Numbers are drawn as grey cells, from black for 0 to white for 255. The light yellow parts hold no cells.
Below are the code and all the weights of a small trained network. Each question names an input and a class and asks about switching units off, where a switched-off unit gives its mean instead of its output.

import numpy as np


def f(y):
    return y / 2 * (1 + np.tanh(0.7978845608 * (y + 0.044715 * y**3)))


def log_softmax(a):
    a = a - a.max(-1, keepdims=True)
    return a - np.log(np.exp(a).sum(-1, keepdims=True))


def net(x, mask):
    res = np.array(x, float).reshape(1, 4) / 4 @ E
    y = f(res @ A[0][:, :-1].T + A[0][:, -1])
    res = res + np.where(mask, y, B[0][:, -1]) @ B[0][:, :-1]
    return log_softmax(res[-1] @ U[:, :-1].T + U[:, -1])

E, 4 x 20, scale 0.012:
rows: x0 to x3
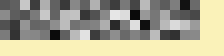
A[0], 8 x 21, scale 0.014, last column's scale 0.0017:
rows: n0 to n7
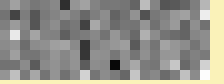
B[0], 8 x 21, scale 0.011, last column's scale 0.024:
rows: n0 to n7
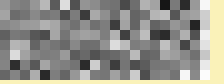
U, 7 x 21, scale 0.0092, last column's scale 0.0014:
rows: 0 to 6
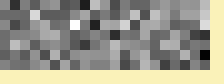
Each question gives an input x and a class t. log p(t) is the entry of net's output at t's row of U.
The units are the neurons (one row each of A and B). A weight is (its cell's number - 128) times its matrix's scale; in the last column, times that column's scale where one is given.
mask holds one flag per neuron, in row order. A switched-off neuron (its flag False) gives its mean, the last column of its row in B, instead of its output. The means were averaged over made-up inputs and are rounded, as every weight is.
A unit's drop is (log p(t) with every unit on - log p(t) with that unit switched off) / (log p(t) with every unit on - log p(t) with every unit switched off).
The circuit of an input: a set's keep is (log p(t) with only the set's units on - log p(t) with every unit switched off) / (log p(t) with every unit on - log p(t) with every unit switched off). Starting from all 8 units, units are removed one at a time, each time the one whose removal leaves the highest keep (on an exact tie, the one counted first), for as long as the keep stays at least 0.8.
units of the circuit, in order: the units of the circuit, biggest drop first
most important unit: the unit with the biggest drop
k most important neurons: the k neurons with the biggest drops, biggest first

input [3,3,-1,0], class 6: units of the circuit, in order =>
n6, n7
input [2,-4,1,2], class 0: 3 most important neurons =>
n3, n5, n6
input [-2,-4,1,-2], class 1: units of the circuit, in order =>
n3
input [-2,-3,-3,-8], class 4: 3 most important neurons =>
n4, n5, n0
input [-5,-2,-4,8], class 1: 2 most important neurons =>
n7, n3
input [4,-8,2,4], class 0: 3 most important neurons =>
n6, n1, n5
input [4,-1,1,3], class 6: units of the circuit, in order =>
n7, n2
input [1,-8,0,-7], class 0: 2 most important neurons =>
n6, n0
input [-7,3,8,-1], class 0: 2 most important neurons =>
n1, n6
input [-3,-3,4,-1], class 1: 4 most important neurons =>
n7, n3, n2, n4
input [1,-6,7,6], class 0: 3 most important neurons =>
n6, n1, n5
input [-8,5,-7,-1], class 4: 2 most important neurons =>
n4, n7
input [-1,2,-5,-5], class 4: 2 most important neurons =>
n4, n7
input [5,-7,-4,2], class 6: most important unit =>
n0
